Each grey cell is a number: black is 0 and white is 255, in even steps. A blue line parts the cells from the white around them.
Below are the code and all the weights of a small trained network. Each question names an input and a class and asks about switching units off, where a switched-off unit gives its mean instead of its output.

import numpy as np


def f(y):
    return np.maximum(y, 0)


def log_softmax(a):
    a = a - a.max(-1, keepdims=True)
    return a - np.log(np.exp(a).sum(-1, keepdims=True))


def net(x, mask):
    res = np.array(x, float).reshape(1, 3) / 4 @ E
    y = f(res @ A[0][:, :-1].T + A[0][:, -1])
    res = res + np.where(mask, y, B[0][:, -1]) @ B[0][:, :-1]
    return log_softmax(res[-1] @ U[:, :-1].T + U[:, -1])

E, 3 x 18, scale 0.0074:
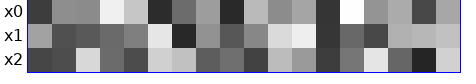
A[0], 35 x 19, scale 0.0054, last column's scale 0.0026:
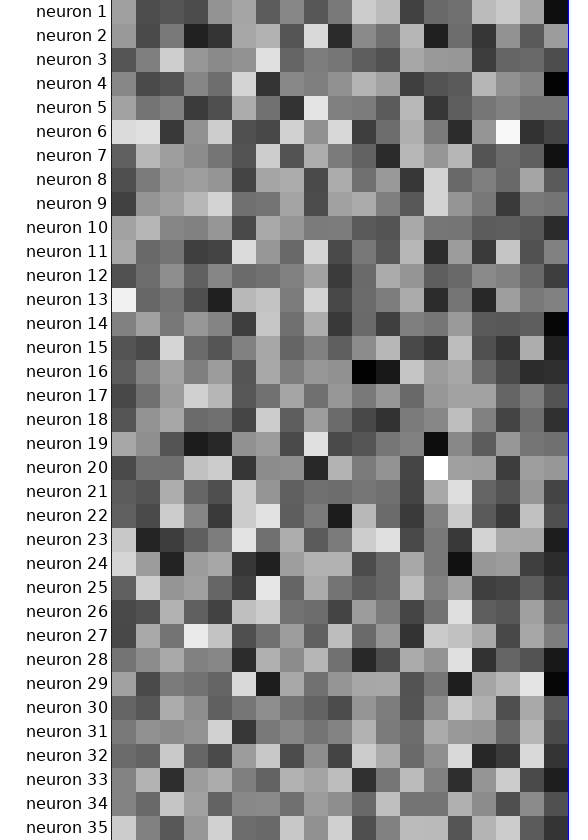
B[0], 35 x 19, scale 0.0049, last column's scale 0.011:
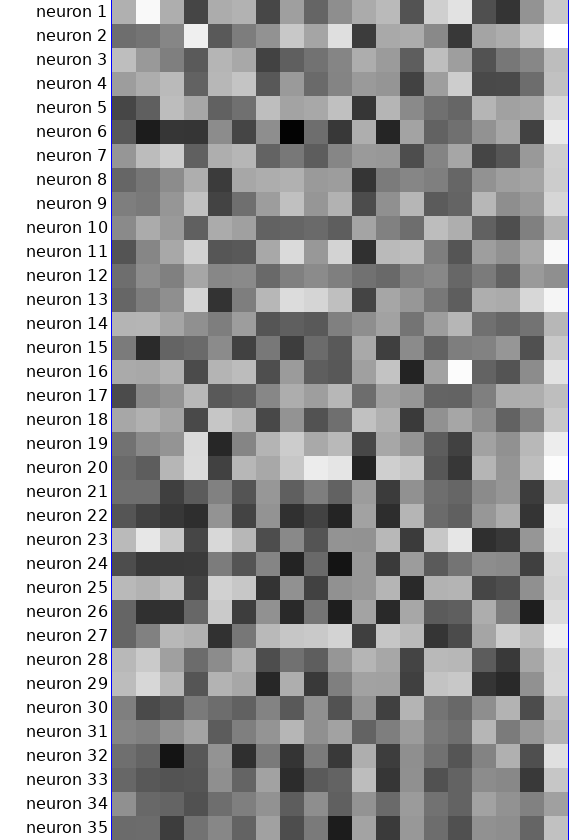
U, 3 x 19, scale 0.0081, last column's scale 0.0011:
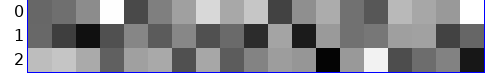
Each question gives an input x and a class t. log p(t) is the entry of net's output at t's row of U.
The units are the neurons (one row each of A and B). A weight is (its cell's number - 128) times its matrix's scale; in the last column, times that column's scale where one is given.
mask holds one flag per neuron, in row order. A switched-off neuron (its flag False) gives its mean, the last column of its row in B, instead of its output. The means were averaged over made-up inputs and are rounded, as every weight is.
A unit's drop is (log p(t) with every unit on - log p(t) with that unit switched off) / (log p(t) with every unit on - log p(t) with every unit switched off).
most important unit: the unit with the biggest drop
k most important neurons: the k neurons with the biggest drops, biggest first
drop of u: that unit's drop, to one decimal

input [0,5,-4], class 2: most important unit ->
neuron 23
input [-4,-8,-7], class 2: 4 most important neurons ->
(neuron 16; neuron 25; neuron 28; neuron 7)
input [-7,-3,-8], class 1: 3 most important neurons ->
(neuron 6; neuron 24; neuron 33)
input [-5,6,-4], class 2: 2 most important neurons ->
(neuron 23; neuron 29)
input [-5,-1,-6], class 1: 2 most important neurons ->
(neuron 6; neuron 24)
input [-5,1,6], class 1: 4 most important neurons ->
(neuron 22; neuron 26; neuron 32; neuron 20)
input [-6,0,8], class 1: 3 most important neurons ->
(neuron 22; neuron 26; neuron 32)
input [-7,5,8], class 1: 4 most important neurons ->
(neuron 22; neuron 26; neuron 32; neuron 15)
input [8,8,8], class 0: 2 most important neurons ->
(neuron 20; neuron 27)
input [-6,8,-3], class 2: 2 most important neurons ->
(neuron 23; neuron 29)
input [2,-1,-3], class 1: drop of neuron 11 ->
0.1
